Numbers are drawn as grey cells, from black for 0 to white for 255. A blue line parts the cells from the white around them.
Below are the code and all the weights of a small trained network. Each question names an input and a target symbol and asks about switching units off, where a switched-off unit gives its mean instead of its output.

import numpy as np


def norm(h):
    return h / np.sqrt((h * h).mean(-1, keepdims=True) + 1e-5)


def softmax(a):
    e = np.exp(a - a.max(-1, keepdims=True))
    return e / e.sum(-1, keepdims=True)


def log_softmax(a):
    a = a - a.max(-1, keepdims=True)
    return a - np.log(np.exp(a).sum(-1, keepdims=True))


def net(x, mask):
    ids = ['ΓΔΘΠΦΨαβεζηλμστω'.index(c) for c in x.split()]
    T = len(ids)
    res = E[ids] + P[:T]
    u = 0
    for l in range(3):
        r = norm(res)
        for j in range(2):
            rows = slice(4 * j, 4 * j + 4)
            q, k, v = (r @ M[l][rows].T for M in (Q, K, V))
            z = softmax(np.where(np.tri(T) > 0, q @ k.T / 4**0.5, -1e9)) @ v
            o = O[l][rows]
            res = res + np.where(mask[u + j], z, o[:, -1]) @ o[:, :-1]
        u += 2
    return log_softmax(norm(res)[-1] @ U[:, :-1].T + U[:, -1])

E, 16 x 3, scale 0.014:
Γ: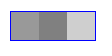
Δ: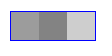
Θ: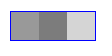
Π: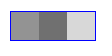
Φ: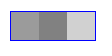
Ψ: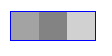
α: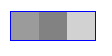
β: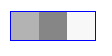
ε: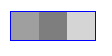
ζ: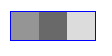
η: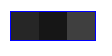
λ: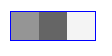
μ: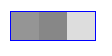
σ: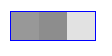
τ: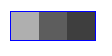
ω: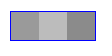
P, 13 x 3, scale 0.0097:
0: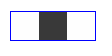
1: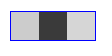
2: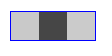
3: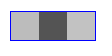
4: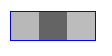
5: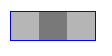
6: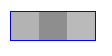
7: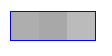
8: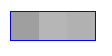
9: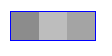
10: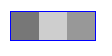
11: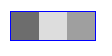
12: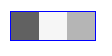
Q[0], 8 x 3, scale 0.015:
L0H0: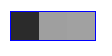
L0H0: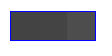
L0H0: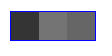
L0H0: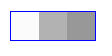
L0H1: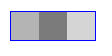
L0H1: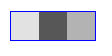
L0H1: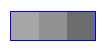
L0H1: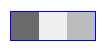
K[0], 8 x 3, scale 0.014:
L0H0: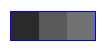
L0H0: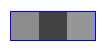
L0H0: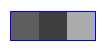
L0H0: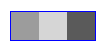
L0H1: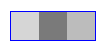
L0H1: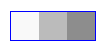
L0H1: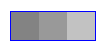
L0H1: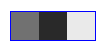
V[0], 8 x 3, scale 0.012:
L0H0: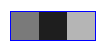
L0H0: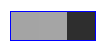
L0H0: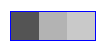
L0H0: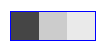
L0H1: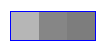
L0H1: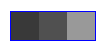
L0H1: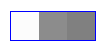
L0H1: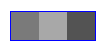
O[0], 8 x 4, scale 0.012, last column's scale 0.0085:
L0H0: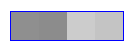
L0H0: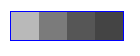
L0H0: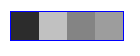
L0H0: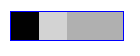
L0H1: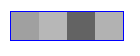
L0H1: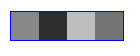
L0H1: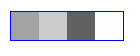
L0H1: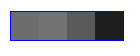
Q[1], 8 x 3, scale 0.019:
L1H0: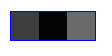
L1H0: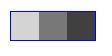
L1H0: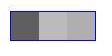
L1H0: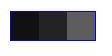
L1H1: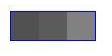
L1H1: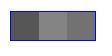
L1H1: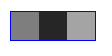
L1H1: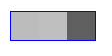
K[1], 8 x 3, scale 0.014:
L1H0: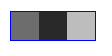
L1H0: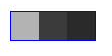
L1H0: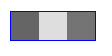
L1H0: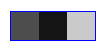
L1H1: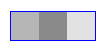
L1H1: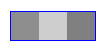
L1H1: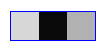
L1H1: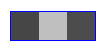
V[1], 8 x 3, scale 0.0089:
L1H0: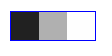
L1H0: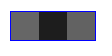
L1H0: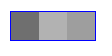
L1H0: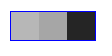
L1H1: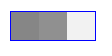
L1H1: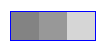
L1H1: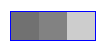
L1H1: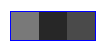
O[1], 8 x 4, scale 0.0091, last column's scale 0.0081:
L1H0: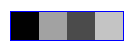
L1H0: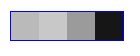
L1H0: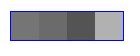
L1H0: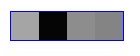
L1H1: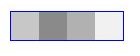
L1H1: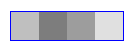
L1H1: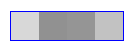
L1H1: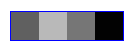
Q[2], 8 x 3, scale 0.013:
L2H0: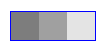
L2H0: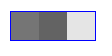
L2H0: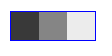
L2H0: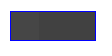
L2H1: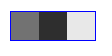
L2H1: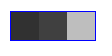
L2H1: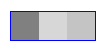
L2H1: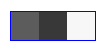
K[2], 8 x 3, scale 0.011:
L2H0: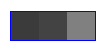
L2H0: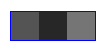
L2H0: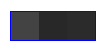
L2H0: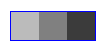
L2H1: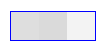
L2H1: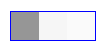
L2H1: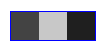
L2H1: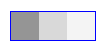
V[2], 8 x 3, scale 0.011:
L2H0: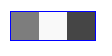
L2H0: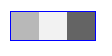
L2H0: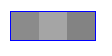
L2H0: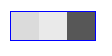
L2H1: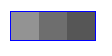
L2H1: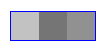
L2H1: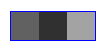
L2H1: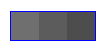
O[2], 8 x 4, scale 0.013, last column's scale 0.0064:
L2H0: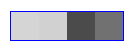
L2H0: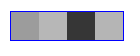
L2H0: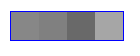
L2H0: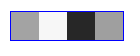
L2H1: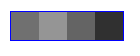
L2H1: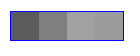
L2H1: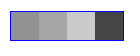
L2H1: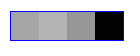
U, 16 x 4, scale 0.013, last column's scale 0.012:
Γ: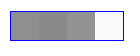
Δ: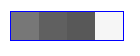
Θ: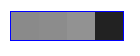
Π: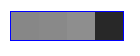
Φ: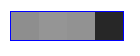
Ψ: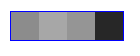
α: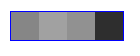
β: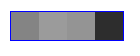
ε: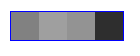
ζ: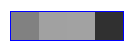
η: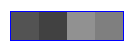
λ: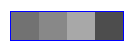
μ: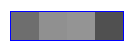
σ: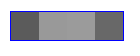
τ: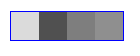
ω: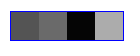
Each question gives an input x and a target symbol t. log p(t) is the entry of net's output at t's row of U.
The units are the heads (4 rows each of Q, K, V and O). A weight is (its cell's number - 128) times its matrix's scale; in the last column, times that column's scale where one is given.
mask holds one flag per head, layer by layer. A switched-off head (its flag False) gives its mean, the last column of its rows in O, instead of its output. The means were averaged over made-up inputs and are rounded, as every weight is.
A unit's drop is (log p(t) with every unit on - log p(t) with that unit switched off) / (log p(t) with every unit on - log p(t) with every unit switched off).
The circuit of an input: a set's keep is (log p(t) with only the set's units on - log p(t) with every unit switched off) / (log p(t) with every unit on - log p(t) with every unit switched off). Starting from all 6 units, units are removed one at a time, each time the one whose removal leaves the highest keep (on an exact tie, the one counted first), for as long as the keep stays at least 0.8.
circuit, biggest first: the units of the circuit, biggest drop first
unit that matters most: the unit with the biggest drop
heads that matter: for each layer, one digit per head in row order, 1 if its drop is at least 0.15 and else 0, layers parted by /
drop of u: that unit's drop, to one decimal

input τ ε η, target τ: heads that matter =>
10 / 10 / 00
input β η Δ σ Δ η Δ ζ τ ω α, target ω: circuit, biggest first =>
L0H0; L1H0
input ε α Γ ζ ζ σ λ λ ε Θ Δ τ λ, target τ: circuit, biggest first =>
L0H0
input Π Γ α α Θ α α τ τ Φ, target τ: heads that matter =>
10 / 00 / 00
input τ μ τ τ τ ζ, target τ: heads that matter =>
10 / 10 / 00
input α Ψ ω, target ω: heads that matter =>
00 / 00 / 00
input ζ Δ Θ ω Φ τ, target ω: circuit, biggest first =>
L0H1; L1H1
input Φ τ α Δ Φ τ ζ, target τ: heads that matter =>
10 / 00 / 00
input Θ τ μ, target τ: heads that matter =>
11 / 10 / 00
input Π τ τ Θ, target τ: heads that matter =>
10 / 00 / 00
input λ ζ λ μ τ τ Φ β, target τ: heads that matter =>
10 / 10 / 00
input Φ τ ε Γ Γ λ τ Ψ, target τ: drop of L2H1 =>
0.0
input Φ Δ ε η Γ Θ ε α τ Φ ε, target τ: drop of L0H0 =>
0.8
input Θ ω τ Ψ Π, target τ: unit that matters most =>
L1H0
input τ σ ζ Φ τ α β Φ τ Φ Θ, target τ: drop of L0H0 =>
0.9
